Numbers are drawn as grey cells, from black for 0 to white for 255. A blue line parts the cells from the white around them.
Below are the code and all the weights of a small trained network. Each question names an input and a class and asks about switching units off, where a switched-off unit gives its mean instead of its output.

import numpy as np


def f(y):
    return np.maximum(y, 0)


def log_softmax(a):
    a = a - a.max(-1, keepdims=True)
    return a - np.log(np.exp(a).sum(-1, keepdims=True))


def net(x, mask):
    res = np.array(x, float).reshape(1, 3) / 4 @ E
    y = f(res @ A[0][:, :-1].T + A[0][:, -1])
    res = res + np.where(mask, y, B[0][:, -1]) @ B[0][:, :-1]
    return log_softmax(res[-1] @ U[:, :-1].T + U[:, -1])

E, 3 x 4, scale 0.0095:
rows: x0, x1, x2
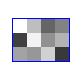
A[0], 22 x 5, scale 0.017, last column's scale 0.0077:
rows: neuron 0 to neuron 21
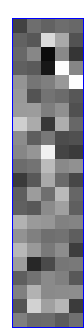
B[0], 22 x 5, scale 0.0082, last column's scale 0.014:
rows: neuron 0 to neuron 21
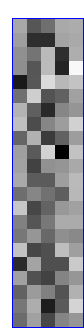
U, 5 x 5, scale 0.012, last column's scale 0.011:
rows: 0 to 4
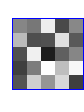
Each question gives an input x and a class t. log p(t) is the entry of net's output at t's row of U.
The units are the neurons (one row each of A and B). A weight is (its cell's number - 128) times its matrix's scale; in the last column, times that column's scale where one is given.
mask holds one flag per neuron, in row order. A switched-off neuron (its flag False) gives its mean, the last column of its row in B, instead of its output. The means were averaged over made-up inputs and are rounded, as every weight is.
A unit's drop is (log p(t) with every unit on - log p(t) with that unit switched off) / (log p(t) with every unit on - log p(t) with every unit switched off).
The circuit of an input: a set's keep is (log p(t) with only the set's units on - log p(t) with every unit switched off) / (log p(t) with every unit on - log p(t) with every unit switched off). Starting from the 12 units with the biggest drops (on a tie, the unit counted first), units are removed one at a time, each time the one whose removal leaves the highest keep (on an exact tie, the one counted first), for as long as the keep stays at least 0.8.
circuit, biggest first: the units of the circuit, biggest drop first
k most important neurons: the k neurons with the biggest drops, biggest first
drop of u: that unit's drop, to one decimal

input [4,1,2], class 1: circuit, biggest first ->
[neuron 3; neuron 17]
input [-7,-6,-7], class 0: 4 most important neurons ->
[neuron 3; neuron 2; neuron 17; neuron 20]
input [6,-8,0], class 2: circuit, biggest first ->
[neuron 17]
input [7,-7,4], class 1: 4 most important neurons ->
[neuron 16; neuron 7; neuron 14; neuron 20]
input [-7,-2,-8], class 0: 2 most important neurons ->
[neuron 3; neuron 2]
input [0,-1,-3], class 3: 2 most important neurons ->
[neuron 9; neuron 20]
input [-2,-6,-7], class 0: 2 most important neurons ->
[neuron 3; neuron 20]
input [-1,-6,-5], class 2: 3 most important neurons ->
[neuron 17; neuron 9; neuron 5]
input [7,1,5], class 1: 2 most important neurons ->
[neuron 16; neuron 3]
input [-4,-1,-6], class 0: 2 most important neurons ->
[neuron 3; neuron 2]
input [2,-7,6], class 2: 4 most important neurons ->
[neuron 8; neuron 3; neuron 5; neuron 17]
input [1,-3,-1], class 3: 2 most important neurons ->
[neuron 20; neuron 4]
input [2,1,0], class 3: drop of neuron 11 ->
0.1
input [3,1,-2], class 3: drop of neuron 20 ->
0.2
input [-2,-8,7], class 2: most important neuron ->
[neuron 8]
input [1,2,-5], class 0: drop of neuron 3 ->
0.3
